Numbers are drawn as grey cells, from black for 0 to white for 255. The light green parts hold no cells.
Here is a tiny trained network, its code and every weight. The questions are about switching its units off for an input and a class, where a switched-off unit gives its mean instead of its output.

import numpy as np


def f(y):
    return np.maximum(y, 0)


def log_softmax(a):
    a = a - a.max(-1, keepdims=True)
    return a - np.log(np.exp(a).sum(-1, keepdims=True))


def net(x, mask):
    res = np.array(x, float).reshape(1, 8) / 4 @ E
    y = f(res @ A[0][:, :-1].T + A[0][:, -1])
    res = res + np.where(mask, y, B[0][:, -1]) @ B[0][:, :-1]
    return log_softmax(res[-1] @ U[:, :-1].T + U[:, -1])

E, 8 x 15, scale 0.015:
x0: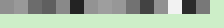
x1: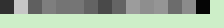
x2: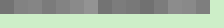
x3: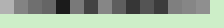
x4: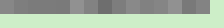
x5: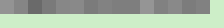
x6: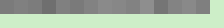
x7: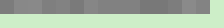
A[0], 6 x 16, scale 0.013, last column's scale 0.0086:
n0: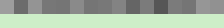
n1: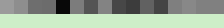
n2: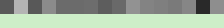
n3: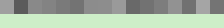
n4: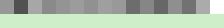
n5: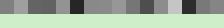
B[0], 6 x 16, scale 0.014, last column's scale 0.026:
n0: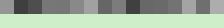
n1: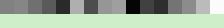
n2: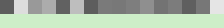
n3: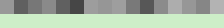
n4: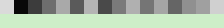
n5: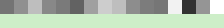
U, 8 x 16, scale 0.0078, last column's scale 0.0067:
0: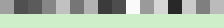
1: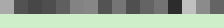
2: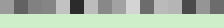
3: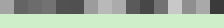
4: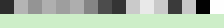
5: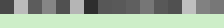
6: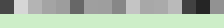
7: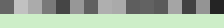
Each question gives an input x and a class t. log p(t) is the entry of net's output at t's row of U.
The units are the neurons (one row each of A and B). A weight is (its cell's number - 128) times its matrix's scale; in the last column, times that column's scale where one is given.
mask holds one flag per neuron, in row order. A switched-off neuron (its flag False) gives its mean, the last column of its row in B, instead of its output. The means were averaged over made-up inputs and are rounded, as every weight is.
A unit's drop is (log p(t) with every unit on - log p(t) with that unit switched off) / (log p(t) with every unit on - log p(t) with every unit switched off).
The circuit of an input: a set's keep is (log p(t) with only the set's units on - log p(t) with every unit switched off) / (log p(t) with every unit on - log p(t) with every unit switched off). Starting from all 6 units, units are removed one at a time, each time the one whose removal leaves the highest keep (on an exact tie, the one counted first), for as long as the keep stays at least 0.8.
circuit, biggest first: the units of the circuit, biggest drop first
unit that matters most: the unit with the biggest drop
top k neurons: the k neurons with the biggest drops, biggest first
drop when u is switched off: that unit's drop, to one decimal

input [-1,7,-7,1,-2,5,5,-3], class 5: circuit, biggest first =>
[n5]
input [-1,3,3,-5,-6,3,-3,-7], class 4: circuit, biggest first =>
[n5; n1]
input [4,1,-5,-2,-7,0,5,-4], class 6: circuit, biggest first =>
[n1; n4]
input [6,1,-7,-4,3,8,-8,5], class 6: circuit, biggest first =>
[n1; n4]
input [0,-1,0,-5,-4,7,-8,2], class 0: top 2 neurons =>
[n5; n1]
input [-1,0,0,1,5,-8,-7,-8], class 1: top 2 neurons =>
[n5; n2]
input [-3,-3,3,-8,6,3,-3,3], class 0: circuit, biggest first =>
[n5; n1]
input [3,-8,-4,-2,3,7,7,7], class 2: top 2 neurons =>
[n1; n4]
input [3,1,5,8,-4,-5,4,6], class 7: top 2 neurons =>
[n4; n1]
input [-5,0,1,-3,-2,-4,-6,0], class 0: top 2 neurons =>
[n1; n5]
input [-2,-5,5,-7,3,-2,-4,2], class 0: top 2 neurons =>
[n5; n1]
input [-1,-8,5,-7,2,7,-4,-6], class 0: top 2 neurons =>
[n5; n4]
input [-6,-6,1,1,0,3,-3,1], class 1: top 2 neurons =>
[n5; n0]
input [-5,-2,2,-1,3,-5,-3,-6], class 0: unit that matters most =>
n1
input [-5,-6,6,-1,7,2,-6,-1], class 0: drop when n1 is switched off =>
0.4
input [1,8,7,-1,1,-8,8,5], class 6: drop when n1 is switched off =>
1.1
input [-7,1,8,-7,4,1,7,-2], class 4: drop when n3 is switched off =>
0.0
